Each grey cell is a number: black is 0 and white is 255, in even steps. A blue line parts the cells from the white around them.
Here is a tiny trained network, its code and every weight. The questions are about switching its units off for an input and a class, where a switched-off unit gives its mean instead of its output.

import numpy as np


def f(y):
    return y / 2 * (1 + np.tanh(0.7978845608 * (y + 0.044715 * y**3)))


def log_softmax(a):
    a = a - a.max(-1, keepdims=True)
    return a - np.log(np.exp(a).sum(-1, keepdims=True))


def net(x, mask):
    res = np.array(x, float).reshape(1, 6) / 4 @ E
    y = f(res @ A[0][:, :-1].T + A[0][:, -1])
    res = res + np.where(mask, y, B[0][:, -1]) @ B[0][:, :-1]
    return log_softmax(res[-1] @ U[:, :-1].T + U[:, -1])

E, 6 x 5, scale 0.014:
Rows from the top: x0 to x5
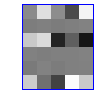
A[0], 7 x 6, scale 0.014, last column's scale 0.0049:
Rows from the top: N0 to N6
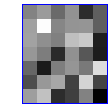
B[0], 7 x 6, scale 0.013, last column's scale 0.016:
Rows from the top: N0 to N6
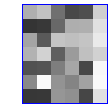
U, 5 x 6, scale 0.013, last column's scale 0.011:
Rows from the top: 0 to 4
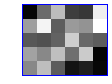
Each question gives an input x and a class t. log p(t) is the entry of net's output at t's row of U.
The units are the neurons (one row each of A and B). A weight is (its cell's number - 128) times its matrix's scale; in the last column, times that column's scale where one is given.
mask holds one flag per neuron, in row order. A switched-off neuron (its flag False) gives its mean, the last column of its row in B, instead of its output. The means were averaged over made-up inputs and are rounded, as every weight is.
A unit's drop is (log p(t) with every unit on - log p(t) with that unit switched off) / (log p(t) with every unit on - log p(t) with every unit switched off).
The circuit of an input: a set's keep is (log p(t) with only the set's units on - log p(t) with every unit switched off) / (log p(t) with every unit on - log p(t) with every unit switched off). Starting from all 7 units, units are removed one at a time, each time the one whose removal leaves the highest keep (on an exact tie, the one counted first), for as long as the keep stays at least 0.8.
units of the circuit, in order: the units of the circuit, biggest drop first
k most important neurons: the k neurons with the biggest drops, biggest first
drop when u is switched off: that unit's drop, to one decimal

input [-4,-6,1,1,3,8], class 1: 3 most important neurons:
N3, N6, N1
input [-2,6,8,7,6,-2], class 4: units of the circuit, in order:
N0
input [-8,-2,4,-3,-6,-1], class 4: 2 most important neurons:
N0, N2
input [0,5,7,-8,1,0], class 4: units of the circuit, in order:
N0, N2
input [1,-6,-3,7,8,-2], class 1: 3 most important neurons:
N6, N5, N1
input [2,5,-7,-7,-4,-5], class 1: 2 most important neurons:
N5, N6
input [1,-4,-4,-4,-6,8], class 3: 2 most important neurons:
N2, N6
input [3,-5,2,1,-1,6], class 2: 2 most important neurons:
N1, N5
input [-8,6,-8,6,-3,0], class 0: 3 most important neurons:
N2, N3, N1
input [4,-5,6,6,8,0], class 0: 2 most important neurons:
N6, N2
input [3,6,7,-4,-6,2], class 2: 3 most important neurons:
N6, N1, N3
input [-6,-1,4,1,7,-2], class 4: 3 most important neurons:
N0, N2, N5
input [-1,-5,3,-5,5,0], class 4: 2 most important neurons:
N2, N5
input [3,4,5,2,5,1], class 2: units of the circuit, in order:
N1
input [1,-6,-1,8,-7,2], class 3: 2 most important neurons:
N6, N4
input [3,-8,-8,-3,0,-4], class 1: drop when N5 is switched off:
1.2
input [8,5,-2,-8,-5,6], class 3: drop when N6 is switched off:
0.0
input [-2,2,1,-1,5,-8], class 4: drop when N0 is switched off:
0.1
